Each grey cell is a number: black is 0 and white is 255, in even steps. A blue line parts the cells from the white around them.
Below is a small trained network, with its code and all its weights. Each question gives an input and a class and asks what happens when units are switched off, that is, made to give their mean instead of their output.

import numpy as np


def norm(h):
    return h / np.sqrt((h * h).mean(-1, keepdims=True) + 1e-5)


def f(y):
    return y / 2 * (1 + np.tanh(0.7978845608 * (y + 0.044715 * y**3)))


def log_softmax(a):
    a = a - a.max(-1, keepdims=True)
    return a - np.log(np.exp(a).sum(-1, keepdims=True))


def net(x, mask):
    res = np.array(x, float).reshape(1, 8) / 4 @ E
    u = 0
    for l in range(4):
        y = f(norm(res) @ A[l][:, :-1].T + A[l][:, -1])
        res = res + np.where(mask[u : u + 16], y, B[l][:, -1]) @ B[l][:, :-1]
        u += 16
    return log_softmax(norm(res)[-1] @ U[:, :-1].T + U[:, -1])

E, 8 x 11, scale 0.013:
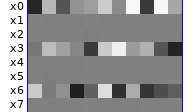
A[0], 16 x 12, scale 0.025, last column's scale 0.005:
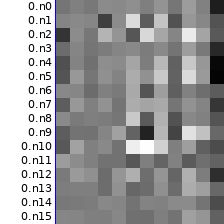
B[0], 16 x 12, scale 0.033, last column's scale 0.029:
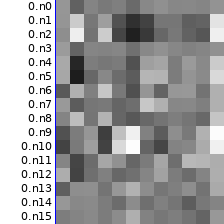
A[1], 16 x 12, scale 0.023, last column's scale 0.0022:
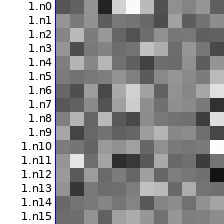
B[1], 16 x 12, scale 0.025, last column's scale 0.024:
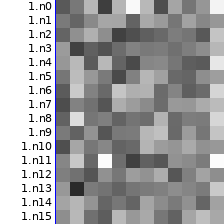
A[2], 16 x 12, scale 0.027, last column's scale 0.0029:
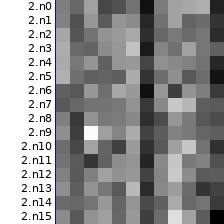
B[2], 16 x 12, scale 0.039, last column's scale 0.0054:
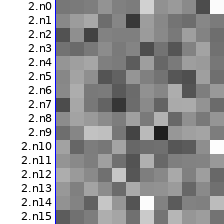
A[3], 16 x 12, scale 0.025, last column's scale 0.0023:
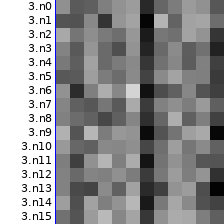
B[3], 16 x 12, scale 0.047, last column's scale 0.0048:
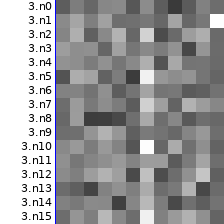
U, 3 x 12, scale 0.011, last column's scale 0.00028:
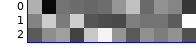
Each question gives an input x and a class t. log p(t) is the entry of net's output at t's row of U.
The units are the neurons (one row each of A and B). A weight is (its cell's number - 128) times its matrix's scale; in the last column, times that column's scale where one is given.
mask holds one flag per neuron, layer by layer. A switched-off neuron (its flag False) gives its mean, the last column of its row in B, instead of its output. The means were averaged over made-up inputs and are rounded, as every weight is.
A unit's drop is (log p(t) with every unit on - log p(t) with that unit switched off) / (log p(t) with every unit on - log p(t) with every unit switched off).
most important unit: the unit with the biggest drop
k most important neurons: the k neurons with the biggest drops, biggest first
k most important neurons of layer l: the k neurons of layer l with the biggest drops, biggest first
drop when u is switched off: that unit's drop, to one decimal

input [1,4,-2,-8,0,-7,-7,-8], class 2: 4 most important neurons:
0.n9, 0.n1, 0.n8, 0.n13
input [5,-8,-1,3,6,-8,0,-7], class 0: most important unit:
0.n5
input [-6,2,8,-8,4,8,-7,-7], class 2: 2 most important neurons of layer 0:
0.n1, 0.n2
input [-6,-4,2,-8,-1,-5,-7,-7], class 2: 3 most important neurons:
0.n1, 0.n2, 0.n8
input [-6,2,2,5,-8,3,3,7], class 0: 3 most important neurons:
0.n10, 0.n9, 0.n2
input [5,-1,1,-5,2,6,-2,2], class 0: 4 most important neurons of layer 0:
0.n5, 0.n4, 0.n10, 0.n2
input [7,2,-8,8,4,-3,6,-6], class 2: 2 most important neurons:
0.n10, 0.n2
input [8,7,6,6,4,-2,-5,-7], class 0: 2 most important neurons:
0.n5, 0.n9
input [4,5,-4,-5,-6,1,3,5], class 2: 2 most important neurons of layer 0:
0.n9, 0.n2
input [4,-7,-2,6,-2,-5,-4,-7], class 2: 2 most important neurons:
0.n10, 0.n1
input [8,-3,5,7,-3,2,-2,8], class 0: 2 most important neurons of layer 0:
0.n5, 0.n9
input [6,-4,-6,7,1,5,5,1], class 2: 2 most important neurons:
0.n10, 0.n2
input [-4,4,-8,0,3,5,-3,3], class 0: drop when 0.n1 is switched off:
0.8
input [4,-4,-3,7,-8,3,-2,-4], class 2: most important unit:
0.n10
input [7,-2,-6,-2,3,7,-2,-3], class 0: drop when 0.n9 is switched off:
0.1
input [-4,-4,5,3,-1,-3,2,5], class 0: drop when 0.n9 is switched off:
0.9
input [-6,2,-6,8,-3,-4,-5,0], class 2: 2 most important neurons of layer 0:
0.n2, 0.n1
